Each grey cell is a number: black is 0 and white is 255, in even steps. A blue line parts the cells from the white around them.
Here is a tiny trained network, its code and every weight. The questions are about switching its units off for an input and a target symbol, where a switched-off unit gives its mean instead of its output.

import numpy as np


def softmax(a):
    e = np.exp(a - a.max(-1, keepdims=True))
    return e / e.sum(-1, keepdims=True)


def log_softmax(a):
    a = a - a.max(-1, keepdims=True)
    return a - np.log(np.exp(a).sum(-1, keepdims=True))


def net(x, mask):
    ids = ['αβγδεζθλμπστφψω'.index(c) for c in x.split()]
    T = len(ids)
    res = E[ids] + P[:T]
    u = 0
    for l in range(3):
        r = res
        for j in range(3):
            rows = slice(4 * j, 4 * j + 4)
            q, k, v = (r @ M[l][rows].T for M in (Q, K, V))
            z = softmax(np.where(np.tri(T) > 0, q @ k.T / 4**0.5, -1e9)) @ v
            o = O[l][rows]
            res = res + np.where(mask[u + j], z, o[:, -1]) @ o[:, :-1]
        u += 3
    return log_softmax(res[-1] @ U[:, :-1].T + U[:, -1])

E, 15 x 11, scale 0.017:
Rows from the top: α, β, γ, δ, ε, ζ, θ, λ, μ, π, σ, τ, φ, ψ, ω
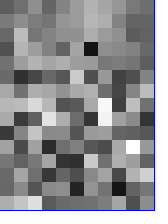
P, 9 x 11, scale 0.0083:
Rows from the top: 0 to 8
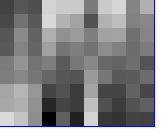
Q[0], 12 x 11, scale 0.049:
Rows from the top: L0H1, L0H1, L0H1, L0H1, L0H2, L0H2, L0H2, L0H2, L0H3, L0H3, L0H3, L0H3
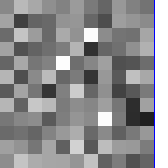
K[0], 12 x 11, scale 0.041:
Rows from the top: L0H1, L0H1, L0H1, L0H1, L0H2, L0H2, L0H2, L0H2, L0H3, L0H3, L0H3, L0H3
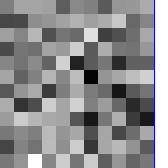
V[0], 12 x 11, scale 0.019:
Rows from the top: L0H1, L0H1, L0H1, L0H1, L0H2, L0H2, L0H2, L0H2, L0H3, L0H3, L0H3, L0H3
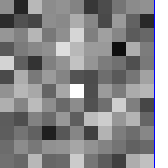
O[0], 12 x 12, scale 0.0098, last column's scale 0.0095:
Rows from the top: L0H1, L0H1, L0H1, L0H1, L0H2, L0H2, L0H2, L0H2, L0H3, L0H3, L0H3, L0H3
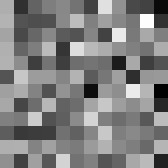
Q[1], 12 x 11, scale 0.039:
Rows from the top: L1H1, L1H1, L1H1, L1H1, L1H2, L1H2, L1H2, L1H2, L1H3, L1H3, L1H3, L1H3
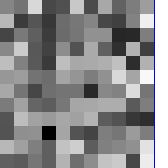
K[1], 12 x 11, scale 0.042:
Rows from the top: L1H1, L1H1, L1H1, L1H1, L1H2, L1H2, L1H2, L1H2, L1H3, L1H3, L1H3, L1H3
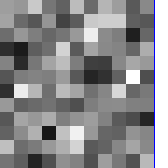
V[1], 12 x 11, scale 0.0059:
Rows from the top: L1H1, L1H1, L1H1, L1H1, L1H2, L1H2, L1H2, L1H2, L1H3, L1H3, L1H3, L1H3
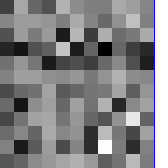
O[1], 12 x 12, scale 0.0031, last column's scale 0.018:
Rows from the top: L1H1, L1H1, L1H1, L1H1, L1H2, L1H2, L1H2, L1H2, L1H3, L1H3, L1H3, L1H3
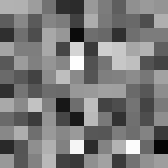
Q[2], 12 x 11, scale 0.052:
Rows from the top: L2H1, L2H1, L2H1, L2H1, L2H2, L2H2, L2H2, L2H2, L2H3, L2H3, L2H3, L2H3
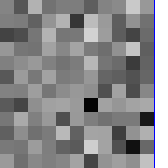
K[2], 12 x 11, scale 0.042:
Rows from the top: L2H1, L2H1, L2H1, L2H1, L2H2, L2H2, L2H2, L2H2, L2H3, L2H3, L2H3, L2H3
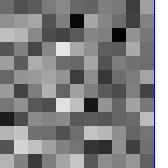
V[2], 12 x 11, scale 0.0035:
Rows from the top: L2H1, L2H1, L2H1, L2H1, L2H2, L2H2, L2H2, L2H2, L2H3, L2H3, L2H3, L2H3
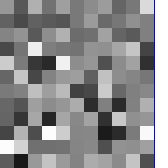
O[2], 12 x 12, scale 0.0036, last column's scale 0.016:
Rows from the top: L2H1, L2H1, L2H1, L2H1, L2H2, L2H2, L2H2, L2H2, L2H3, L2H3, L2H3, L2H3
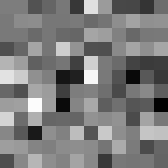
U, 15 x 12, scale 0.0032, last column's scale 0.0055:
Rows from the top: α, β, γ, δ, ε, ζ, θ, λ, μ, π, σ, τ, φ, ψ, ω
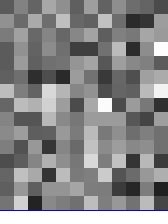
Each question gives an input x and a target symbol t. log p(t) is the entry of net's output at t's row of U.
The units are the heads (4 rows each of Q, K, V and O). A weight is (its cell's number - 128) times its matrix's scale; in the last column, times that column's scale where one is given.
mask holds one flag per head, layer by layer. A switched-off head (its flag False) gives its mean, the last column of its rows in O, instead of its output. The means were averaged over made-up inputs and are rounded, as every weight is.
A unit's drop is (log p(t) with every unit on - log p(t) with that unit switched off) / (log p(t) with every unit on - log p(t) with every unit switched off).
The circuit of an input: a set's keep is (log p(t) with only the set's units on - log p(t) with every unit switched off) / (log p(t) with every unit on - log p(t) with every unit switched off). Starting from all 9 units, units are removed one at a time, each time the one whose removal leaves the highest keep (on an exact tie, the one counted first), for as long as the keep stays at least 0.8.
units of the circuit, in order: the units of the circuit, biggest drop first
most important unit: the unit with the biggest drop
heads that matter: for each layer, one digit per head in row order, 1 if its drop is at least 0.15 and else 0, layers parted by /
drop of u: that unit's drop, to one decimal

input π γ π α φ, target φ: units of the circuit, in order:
[L0H2, L0H1]
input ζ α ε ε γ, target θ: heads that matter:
101 / 000 / 000
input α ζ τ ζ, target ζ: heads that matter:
110 / 000 / 000
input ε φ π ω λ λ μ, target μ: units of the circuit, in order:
[L0H2, L0H3]
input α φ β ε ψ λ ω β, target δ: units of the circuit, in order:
[L0H1, L0H3]
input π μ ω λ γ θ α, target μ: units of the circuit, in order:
[L0H1]
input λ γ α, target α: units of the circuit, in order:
[L0H1, L1H1, L0H2]
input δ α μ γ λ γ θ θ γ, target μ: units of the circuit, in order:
[L0H1, L0H2]
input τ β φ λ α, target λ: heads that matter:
110 / 100 / 000
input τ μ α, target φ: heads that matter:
110 / 000 / 000
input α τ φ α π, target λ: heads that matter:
100 / 100 / 000
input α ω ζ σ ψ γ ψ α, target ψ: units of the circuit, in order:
[L0H2, L0H1]
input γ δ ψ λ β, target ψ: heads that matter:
110 / 000 / 000
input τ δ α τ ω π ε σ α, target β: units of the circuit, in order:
[L0H1]
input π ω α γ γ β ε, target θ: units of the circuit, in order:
[L0H3, L0H1]
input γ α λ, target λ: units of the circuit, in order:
[L0H1, L0H3]
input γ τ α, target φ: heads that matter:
100 / 000 / 000
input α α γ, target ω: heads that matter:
101 / 000 / 000
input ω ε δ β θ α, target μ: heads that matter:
100 / 000 / 000
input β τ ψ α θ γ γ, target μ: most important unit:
L0H1
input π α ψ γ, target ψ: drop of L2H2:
0.0
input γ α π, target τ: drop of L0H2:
0.7
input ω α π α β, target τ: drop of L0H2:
0.9
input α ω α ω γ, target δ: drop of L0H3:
0.2
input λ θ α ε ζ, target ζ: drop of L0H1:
0.2
